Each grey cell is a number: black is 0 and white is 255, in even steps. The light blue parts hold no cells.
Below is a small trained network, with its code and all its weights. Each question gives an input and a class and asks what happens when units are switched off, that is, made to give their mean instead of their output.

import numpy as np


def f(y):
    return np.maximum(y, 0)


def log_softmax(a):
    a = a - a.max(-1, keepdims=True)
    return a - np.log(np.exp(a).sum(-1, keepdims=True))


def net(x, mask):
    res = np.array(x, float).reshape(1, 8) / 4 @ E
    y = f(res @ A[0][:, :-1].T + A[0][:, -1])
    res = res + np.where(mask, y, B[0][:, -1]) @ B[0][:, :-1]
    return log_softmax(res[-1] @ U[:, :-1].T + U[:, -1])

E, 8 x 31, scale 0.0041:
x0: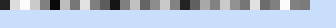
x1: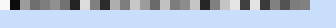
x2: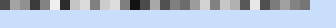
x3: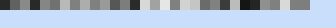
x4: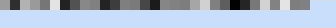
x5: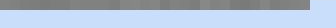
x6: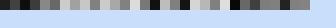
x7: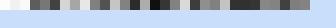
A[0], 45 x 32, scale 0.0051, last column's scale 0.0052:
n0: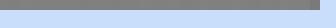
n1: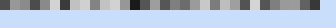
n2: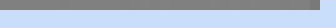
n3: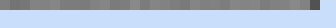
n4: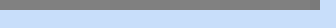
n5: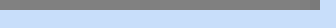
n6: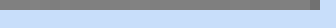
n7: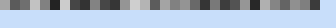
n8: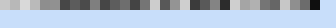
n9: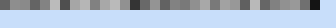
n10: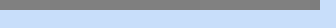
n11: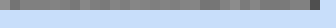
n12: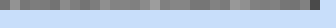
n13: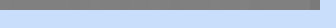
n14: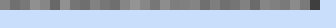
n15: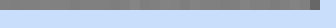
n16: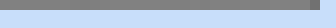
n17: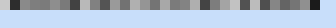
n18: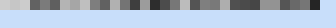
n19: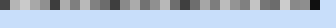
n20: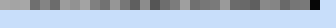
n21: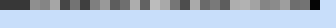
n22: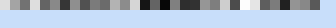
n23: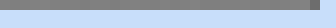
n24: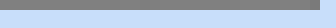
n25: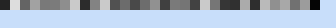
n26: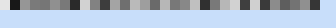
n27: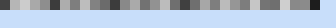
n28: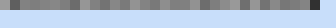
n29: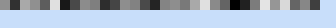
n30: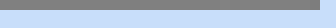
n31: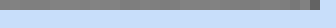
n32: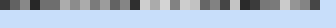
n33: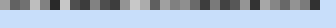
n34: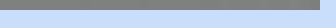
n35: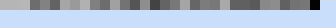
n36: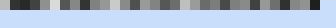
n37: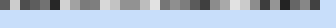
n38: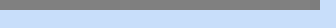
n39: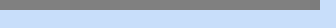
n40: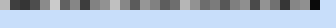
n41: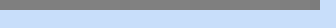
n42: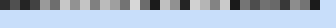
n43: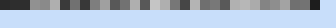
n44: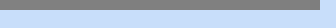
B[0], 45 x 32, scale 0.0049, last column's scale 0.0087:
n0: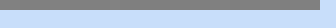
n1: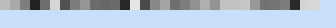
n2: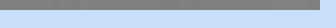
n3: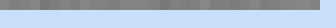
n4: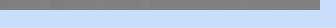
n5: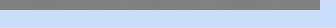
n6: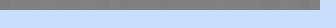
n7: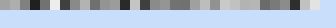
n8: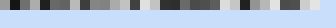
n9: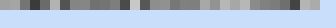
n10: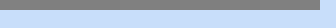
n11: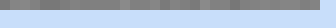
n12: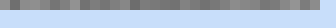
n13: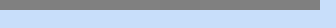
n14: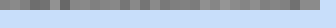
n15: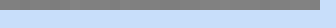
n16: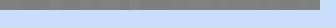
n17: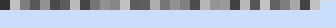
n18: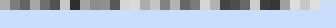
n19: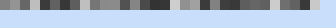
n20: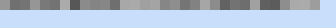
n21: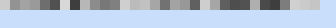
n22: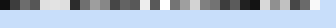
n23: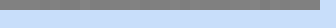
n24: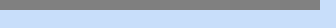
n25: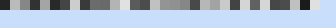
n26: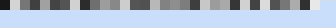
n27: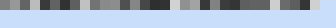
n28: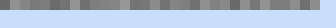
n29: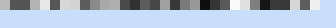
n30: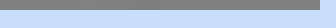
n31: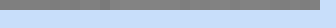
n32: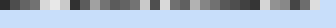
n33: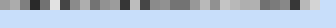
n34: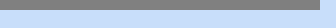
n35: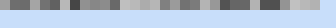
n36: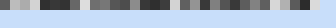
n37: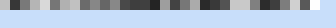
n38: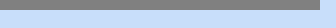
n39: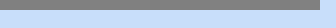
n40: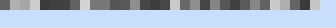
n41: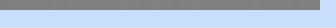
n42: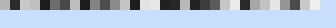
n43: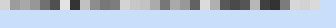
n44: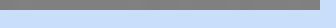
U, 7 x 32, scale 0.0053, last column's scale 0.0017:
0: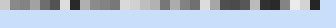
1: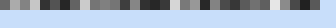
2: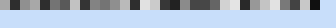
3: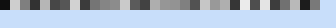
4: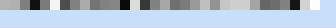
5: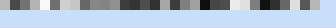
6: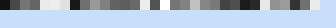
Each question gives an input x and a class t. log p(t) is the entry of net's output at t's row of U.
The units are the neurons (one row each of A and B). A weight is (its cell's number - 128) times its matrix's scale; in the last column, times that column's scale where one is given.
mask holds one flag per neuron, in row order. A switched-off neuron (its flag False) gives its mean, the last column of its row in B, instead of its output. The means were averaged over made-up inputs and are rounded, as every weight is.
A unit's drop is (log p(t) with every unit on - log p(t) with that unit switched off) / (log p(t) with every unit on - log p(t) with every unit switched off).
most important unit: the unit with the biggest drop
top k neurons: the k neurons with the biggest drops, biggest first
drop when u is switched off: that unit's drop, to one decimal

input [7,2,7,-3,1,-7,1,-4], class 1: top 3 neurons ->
[n27, n19, n7]
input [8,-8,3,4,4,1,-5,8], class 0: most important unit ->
n18
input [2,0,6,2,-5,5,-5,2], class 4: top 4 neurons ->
[n1, n42, n29, n9]
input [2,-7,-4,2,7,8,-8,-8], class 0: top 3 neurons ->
[n43, n21, n42]
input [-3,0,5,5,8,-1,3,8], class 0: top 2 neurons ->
[n18, n37]
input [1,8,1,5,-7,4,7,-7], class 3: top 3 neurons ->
[n26, n17, n8]
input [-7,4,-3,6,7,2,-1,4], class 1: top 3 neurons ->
[n36, n40, n37]
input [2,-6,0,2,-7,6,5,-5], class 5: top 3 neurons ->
[n37, n26, n8]
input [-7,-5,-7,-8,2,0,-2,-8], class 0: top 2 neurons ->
[n43, n21]
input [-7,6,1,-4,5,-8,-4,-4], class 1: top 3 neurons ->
[n36, n40, n25]
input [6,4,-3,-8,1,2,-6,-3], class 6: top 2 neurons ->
[n22, n42]
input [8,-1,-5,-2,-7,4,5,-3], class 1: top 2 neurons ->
[n27, n19]
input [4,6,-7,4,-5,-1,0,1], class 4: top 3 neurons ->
[n7, n33, n25]
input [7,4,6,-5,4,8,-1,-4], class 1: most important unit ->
n27
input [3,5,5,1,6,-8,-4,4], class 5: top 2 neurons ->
[n29, n25]
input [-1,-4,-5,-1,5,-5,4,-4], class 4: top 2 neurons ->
[n7, n37]
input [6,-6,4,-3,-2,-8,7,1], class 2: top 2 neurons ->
[n42, n36]
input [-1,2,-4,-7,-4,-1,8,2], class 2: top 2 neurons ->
[n42, n32]
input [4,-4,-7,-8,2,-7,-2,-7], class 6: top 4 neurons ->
[n22, n18, n1, n35]
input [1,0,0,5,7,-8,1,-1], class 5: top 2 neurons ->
[n29, n22]
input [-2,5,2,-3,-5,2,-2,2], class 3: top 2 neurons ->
[n26, n29]
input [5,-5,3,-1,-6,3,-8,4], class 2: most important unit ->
n8
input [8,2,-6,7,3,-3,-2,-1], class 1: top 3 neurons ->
[n27, n19, n22]
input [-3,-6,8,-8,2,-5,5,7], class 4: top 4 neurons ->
[n1, n9, n32, n43]
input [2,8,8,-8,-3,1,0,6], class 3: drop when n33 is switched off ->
0.1
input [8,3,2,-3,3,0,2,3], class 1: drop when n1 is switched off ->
0.0
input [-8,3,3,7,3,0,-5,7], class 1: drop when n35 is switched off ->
-0.1
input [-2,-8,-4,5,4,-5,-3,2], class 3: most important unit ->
n25
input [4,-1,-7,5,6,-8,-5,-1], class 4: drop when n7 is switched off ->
0.6
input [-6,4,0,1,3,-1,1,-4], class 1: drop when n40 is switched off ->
0.2
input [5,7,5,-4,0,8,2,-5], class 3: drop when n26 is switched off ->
0.9
